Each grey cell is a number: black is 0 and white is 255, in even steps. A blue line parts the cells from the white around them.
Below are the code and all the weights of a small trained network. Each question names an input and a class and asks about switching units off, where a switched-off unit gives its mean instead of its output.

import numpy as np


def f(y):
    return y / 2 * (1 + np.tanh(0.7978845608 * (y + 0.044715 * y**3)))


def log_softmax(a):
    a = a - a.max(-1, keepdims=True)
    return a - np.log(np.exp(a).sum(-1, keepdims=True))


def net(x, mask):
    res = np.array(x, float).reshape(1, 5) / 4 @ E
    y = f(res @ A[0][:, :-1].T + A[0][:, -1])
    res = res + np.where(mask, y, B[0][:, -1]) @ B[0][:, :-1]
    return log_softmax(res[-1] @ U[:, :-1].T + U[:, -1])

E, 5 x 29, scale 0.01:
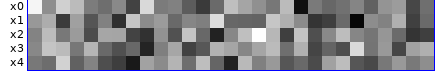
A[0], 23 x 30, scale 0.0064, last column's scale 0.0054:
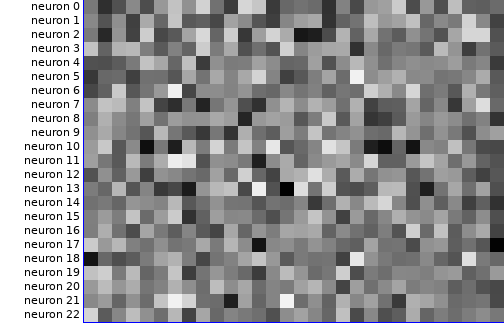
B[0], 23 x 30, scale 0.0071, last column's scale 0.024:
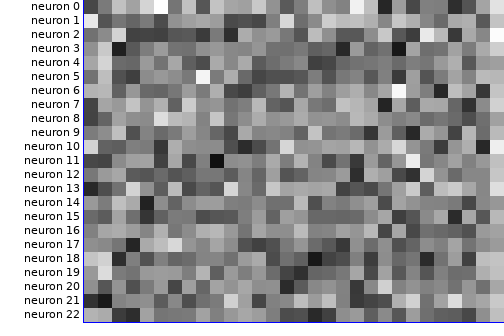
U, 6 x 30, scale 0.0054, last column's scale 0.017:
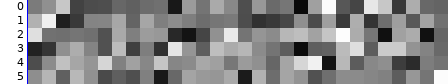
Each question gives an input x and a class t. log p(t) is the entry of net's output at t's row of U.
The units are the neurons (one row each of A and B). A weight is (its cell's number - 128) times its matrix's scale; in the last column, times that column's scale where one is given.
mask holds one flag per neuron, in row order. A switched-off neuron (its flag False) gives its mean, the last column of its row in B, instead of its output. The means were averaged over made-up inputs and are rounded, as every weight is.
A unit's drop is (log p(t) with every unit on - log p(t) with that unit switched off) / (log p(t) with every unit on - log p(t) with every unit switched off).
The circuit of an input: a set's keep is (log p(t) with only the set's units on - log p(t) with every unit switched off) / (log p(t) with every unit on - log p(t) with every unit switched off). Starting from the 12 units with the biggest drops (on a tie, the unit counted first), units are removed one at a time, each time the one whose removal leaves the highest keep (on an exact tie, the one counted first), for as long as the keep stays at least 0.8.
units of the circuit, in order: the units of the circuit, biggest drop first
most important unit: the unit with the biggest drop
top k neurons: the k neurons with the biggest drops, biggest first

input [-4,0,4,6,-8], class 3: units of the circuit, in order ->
neuron 21
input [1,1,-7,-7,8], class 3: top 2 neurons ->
neuron 13; neuron 12
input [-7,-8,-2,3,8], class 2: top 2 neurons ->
neuron 1; neuron 6
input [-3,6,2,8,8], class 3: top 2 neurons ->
neuron 13; neuron 0
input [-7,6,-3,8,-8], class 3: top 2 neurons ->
neuron 11; neuron 21
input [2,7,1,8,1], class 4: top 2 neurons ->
neuron 7; neuron 8
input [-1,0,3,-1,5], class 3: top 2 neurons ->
neuron 13; neuron 2
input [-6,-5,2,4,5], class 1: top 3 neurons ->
neuron 18; neuron 10; neuron 5
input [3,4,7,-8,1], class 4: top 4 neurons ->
neuron 0; neuron 2; neuron 14; neuron 11
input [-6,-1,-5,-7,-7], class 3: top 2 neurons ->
neuron 21; neuron 11
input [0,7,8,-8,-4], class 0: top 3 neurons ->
neuron 12; neuron 9; neuron 7
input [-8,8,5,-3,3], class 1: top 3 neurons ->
neuron 5; neuron 18; neuron 1
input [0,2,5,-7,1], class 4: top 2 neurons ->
neuron 0; neuron 2
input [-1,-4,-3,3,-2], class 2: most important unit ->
neuron 0
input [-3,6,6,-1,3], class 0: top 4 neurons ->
neuron 12; neuron 6; neuron 1; neuron 9
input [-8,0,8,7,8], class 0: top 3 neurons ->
neuron 12; neuron 15; neuron 9
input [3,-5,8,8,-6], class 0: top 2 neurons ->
neuron 9; neuron 15
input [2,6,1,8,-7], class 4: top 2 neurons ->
neuron 7; neuron 13
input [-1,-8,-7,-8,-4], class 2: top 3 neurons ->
neuron 6; neuron 1; neuron 7
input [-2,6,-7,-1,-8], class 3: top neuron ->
neuron 21
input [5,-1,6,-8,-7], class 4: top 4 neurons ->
neuron 0; neuron 13; neuron 2; neuron 14
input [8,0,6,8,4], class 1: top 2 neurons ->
neuron 3; neuron 0
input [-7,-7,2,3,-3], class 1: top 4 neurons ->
neuron 18; neuron 10; neuron 5; neuron 4
